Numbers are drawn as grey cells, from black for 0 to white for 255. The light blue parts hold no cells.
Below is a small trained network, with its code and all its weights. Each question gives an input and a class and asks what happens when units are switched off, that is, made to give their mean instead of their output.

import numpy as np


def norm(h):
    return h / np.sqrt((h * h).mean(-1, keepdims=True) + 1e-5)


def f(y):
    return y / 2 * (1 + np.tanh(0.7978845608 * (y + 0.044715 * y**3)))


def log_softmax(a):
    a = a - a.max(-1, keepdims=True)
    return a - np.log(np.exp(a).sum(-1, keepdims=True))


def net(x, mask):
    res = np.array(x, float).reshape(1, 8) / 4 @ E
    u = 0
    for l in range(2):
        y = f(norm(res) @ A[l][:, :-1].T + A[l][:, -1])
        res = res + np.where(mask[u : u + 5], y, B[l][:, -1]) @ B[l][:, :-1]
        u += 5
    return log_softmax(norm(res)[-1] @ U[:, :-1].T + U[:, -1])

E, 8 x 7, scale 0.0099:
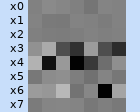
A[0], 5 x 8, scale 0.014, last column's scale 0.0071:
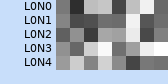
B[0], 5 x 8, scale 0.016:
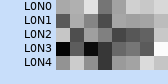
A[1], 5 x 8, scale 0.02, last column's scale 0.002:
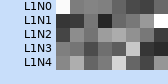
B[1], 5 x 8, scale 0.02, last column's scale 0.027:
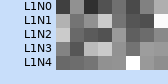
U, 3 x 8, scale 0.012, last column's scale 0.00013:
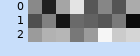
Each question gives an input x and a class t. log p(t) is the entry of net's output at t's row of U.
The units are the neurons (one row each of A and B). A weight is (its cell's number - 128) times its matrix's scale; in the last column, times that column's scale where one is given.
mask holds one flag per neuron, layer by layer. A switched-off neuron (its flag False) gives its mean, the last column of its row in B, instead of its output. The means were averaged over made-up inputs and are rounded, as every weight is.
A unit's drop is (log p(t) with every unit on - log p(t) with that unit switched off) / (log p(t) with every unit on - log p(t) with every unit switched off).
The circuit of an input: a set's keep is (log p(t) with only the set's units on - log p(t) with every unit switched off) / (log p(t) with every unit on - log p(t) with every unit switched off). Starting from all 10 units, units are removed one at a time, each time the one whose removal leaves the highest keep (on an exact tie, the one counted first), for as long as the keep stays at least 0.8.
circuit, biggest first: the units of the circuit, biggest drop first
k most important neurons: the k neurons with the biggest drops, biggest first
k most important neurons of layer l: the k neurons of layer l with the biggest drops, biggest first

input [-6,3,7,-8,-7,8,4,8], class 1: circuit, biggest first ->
[L0N3]
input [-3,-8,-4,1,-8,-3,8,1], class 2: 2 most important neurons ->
[L0N4; L1N0]
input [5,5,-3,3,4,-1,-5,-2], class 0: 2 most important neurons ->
[L0N0; L0N4]
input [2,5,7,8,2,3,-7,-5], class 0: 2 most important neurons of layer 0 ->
[L0N1; L0N0]
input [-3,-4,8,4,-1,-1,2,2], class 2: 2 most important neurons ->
[L0N3; L0N2]
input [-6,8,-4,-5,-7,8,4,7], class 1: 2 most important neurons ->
[L0N3; L0N4]
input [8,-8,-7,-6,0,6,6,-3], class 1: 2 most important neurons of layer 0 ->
[L0N3; L0N2]
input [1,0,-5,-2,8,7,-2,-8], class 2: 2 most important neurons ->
[L0N3; L0N0]
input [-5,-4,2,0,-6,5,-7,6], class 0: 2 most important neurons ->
[L1N3; L0N1]
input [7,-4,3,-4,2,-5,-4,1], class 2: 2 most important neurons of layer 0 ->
[L0N0; L0N1]
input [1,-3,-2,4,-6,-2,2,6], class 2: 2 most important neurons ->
[L0N4; L0N3]
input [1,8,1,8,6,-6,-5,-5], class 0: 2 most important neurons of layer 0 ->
[L0N0; L0N4]
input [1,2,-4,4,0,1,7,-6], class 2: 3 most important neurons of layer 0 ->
[L0N3; L0N2; L0N4]
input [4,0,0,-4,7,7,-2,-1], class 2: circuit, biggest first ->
[L0N0]
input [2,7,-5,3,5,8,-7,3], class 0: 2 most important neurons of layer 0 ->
[L0N0; L0N4]
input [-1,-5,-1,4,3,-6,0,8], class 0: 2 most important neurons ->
[L0N0; L0N2]
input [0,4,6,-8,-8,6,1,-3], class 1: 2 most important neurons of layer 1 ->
[L1N2; L1N4]
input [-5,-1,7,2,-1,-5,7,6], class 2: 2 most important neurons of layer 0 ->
[L0N3; L0N2]
